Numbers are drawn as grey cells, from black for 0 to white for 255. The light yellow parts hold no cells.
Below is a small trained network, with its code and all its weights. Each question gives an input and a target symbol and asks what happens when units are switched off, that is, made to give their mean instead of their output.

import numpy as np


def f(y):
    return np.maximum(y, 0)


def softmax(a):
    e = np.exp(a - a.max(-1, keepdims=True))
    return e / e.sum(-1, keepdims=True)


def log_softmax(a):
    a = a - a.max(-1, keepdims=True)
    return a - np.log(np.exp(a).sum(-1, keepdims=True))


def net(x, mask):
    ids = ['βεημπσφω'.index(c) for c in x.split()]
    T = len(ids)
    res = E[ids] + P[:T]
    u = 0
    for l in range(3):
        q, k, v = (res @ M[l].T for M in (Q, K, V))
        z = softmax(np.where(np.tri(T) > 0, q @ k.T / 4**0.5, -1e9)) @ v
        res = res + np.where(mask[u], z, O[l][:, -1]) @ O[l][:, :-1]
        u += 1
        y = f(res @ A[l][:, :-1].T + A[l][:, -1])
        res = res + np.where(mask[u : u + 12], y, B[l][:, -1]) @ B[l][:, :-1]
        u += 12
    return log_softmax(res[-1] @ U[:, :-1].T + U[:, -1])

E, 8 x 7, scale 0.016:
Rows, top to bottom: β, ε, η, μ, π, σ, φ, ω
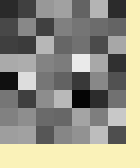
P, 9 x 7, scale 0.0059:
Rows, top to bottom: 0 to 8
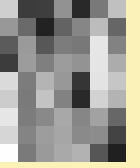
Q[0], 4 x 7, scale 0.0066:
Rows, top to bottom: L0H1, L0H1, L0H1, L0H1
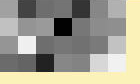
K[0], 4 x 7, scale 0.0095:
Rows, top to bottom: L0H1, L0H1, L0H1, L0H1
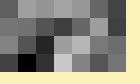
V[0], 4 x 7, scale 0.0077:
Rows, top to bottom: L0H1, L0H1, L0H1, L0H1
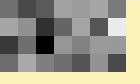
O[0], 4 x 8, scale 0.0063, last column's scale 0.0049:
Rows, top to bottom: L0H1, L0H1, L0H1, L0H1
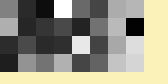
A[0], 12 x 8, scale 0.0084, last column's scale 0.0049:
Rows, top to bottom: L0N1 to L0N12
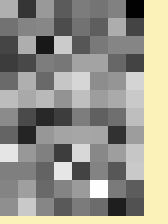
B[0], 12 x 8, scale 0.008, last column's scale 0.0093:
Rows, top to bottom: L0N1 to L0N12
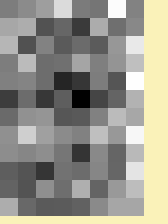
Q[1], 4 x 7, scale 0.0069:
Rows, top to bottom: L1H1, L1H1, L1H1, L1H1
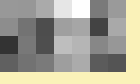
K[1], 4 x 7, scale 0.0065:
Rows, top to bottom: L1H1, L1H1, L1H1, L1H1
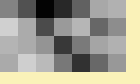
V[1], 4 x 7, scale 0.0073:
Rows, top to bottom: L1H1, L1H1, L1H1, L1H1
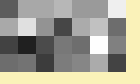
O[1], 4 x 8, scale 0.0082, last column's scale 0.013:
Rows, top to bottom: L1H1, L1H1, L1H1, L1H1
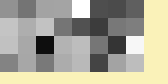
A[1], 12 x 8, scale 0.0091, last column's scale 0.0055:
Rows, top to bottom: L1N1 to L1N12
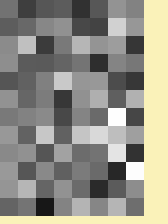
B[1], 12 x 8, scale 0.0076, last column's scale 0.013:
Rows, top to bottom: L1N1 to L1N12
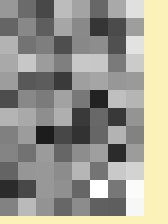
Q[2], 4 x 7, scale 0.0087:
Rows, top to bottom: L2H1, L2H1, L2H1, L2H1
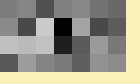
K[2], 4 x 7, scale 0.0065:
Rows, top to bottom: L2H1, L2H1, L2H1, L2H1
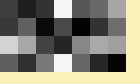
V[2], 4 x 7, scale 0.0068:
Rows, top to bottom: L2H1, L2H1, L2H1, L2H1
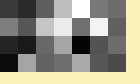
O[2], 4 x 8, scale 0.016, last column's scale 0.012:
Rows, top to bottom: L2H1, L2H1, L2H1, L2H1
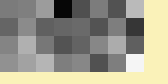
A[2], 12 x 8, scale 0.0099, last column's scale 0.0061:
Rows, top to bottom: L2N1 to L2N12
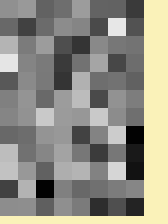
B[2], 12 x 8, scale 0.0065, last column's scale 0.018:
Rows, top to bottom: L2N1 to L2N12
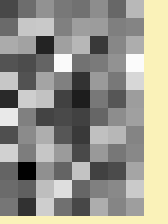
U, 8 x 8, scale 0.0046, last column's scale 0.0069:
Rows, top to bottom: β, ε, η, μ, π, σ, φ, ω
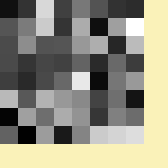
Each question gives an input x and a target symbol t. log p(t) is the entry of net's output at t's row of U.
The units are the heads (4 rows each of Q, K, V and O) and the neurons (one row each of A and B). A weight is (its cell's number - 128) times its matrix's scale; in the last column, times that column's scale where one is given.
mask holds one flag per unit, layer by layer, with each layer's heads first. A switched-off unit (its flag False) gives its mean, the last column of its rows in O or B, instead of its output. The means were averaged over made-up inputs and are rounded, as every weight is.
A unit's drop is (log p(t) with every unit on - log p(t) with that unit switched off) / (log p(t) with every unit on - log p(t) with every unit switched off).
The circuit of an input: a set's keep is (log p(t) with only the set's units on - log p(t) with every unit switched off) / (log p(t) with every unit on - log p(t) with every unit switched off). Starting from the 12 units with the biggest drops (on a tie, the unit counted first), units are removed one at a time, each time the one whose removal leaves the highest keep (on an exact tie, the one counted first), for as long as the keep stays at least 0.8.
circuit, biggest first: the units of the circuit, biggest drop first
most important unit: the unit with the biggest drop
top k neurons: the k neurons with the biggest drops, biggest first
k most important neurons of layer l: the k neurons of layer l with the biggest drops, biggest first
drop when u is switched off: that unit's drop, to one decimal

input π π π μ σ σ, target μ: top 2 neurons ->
(L2N3 L1N1)
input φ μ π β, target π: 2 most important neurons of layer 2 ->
(L2N10 L2N5)
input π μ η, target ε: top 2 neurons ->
(L2N4 L1N11)
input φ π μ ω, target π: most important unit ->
L2N10
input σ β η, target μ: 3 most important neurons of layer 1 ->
(L1N1 L1N10 L1N4)
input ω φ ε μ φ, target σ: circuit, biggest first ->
(L1N7 L1H1 L2H1)
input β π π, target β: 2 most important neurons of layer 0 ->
(L0N8 L0N9)
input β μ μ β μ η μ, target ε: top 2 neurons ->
(L0N5 L1N10)
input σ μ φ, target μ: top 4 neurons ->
(L2N3 L1N1 L0N5 L2N5)
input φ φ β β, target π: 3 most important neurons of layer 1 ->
(L1N3 L1N1 L1N11)
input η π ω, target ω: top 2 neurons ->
(L0N10 L0N8)
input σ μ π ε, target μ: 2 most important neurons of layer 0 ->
(L0N5 L0N8)
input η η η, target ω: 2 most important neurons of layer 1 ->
(L1N8 L1N12)
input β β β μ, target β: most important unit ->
L2H1
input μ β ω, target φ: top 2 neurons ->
(L2N11 L1N12)
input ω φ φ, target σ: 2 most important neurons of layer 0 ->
(L0N7 L0N10)
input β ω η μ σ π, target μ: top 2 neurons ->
(L2N3 L1N1)
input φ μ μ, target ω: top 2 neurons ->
(L0N9 L0N10)
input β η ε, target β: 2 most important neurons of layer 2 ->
(L2N6 L2N3)
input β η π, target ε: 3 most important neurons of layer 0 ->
(L0N3 L0N10 L0N5)
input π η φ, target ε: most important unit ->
L1H1
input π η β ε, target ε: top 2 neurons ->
(L0N10 L0N3)
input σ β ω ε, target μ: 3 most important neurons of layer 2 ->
(L2N3 L2N4 L2N5)
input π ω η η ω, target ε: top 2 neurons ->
(L0N10 L2N4)
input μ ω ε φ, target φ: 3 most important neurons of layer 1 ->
(L1N2 L1N12 L1N1)
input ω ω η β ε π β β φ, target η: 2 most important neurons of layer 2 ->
(L2N11 L2N10)
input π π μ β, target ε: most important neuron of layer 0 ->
(L0N4)
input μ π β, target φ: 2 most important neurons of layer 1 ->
(L1N1 L1N4)
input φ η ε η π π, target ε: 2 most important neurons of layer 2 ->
(L2N4 L2N5)
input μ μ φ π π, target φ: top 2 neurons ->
(L2N11 L2N5)
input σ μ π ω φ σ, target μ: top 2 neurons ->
(L1N1 L2N3)
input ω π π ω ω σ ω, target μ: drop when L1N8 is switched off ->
0.0
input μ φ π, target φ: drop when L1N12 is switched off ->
0.1
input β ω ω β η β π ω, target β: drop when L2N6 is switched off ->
-0.1
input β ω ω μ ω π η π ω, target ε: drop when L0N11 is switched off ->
0.0
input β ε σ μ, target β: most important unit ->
L1N4
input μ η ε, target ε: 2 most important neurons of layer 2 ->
(L2N4 L2N6)
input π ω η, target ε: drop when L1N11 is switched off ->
0.2
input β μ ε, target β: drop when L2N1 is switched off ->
0.2
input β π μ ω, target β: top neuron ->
(L0N6)
